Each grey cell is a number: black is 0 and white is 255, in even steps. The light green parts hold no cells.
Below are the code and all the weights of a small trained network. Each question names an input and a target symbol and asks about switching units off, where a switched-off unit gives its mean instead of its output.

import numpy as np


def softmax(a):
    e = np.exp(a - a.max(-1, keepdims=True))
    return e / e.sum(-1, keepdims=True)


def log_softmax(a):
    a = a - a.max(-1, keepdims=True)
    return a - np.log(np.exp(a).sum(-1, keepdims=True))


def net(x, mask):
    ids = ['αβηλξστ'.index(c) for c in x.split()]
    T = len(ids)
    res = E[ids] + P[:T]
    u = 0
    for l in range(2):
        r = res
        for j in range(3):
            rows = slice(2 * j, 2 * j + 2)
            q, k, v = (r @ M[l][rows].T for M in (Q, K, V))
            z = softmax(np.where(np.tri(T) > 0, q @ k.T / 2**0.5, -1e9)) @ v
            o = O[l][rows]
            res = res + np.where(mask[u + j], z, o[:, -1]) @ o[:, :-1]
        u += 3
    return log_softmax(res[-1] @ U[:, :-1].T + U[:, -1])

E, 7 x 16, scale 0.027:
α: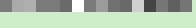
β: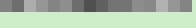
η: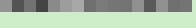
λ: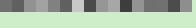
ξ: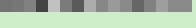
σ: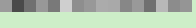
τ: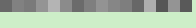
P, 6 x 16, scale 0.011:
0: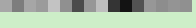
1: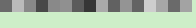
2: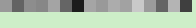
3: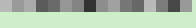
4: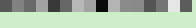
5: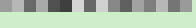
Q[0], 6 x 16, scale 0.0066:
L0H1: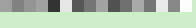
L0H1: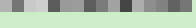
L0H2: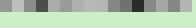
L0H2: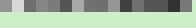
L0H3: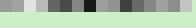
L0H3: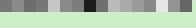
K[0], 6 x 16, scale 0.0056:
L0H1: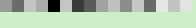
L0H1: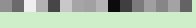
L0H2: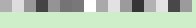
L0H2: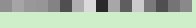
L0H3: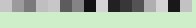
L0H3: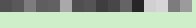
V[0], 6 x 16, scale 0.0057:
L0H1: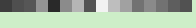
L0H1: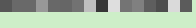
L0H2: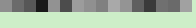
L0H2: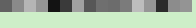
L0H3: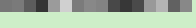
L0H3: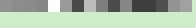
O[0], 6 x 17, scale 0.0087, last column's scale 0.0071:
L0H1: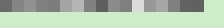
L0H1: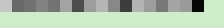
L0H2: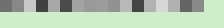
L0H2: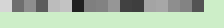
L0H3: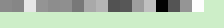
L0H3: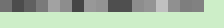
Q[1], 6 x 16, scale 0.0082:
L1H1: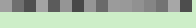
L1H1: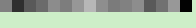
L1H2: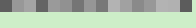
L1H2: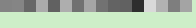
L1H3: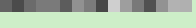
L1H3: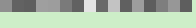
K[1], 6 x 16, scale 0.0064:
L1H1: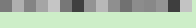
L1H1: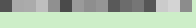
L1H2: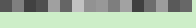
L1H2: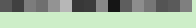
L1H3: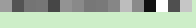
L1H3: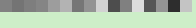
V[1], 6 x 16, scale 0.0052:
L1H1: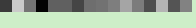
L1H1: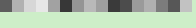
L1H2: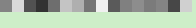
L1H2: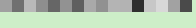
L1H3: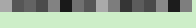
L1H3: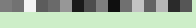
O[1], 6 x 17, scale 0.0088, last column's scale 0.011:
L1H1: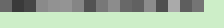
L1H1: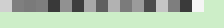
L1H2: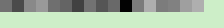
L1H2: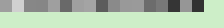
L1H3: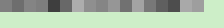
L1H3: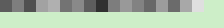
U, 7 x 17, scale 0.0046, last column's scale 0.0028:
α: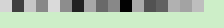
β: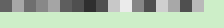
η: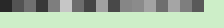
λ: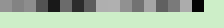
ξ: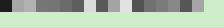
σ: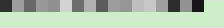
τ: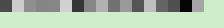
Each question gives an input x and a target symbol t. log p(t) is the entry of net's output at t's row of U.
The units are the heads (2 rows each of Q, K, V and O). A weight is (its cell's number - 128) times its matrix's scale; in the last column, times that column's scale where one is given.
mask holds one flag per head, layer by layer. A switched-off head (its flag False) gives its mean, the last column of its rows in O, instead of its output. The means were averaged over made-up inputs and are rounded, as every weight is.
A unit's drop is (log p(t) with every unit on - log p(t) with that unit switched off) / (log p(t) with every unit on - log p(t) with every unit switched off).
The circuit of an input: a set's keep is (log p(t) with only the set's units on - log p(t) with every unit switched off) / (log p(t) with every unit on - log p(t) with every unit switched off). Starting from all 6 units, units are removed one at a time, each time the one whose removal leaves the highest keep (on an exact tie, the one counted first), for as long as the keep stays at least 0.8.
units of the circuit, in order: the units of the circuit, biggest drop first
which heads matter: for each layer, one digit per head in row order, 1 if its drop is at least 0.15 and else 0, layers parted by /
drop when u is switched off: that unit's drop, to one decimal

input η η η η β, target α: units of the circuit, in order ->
[L0H1]
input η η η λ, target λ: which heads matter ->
001 / 001
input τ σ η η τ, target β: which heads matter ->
001 / 101
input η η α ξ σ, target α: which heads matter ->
100 / 011
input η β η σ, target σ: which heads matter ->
100 / 000
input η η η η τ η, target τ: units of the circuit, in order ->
[L1H3; L1H2]
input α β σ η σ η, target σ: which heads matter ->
100 / 110
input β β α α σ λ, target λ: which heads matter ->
111 / 001
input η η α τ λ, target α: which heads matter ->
011 / 000
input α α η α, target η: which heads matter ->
101 / 100
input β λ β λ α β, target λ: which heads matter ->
111 / 011
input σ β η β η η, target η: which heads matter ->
010 / 100
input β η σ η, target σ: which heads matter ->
001 / 011
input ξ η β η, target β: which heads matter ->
011 / 011
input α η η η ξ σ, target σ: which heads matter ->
110 / 010
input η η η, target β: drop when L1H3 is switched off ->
0.0
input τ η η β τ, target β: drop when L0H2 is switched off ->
0.1
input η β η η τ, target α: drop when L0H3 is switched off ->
-0.1
